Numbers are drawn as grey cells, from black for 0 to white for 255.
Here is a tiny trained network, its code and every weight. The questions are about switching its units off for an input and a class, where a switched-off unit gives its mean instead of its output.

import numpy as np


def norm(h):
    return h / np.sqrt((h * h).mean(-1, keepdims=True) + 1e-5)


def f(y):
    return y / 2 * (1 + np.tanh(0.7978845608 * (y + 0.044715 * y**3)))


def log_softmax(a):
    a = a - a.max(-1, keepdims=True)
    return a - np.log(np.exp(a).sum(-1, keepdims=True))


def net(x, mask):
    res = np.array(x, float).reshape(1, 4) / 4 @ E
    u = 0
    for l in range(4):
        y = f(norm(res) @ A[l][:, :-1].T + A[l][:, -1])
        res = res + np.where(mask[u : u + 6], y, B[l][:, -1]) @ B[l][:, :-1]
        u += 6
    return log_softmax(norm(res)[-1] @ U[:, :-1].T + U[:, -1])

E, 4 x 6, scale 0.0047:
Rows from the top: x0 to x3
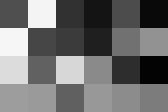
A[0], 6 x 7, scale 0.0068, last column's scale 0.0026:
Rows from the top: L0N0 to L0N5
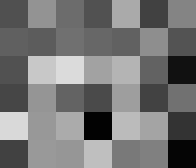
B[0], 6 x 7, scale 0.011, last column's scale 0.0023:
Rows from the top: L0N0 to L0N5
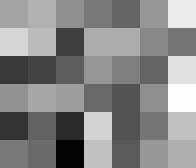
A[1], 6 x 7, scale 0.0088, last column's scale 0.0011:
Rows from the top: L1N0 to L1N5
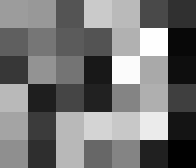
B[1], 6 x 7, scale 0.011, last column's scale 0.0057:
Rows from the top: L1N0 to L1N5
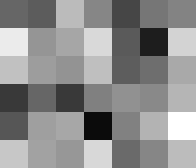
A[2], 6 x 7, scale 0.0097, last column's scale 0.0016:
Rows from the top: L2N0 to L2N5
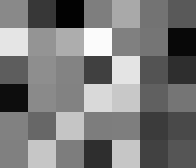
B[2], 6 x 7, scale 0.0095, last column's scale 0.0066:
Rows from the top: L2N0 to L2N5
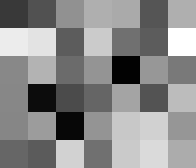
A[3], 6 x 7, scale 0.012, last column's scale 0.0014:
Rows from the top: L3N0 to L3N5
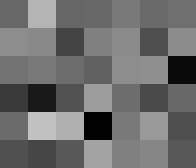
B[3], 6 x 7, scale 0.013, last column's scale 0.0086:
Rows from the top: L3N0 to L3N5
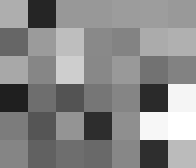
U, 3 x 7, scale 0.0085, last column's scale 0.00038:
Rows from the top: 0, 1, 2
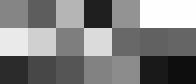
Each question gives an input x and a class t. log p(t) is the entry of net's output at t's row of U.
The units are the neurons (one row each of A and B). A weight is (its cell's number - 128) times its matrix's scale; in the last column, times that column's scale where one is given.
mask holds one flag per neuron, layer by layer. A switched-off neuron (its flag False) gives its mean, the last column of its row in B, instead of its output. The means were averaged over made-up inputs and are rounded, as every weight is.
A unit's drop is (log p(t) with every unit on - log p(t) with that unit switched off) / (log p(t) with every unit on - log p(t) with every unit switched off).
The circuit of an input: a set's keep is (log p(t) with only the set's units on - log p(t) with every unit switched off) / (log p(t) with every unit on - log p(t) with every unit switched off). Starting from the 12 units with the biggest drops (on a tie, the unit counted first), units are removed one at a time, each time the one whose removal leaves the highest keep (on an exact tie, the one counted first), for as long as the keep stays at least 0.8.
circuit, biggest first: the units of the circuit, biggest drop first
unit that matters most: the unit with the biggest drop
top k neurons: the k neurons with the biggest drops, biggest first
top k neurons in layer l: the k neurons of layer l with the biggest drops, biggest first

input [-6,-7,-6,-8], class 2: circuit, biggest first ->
[L3N4]
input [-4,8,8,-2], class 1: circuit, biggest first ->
[L1N5; L2N1]
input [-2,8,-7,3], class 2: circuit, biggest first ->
[L0N4; L2N0]
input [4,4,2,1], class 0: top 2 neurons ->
[L0N5; L0N2]
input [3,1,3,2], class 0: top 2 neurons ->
[L1N1; L0N2]
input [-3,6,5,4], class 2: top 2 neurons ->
[L1N3; L1N1]
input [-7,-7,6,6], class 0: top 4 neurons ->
[L1N4; L0N4; L1N1; L1N3]
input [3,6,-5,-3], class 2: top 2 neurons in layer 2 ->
[L2N0; L2N1]
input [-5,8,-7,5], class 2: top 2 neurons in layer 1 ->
[L1N3; L1N5]
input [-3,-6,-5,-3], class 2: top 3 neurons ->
[L0N2; L0N5; L1N5]
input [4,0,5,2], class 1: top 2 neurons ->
[L1N4; L1N5]
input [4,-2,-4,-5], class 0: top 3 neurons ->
[L0N3; L0N0; L1N5]
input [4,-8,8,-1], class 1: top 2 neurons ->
[L1N5; L0N4]
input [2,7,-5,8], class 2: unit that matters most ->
L1N3
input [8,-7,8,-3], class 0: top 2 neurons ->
[L1N1; L1N2]
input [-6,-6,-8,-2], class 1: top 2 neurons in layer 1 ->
[L1N1; L1N2]
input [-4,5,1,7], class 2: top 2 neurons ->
[L1N3; L0N4]
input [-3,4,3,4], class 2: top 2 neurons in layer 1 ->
[L1N3; L1N1]
